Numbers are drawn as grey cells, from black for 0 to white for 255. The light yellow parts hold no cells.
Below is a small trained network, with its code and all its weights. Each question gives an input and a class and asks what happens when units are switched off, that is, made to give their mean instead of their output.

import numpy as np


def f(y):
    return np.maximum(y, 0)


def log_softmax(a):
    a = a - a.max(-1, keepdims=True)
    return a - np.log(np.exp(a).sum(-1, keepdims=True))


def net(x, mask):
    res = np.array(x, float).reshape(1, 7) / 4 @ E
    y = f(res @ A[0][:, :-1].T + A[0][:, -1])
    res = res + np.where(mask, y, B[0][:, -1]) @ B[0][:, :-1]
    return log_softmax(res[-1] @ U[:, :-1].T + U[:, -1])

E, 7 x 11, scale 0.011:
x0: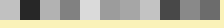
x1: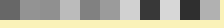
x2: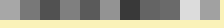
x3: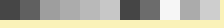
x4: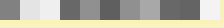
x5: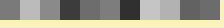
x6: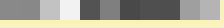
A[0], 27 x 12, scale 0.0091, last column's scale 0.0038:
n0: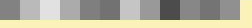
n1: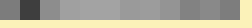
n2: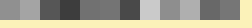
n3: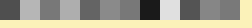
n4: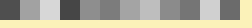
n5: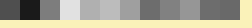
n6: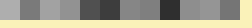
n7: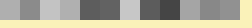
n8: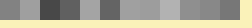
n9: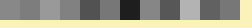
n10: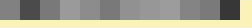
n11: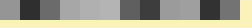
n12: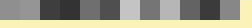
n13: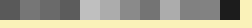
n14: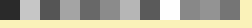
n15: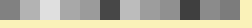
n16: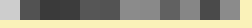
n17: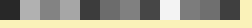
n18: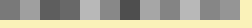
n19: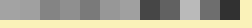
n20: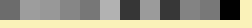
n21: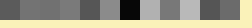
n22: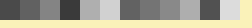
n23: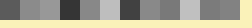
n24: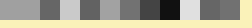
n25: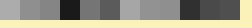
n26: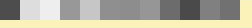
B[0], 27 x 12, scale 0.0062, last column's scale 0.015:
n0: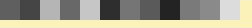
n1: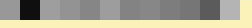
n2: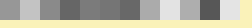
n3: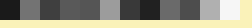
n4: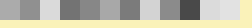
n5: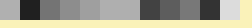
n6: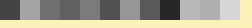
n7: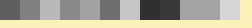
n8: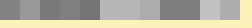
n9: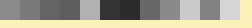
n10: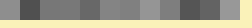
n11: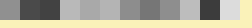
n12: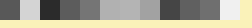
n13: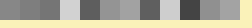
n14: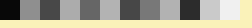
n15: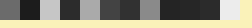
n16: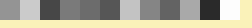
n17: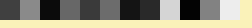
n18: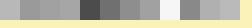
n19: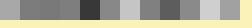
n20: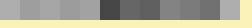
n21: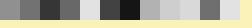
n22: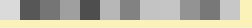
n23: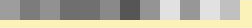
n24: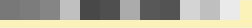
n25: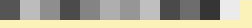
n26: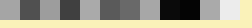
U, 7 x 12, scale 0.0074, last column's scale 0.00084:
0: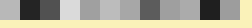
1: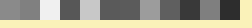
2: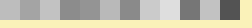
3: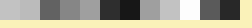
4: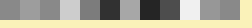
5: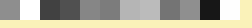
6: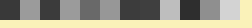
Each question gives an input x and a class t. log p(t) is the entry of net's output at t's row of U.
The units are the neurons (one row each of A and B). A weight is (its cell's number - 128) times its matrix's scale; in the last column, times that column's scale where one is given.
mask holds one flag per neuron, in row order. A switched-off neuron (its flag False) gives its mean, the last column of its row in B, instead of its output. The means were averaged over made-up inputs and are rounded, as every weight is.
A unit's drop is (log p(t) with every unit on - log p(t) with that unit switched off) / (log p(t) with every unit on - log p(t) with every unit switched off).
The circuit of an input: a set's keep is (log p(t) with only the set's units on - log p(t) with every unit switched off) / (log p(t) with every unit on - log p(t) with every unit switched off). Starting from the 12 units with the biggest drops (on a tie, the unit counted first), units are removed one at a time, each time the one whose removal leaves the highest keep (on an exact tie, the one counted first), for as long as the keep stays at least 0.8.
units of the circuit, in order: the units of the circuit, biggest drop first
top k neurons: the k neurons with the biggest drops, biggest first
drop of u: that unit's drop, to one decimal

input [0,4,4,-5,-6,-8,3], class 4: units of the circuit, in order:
(n24)
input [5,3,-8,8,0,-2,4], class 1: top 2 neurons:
(n26 n15)
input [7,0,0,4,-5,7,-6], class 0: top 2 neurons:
(n11 n4)
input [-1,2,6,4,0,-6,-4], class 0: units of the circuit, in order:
(n5 n11)
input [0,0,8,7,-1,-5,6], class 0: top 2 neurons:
(n5 n11)
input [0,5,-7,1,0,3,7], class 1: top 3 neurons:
(n15 n26 n0)
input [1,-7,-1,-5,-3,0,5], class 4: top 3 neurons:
(n24 n6 n7)
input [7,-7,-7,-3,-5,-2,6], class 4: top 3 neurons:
(n6 n24 n7)
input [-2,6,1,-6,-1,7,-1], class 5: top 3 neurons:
(n25 n12 n23)
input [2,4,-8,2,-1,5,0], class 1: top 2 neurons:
(n15 n26)
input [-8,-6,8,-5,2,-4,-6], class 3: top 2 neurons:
(n21 n9)
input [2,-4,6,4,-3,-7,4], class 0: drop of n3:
0.1
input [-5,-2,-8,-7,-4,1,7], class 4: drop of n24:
0.0
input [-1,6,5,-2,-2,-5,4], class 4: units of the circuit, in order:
(n24)
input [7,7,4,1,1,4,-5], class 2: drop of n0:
0.1
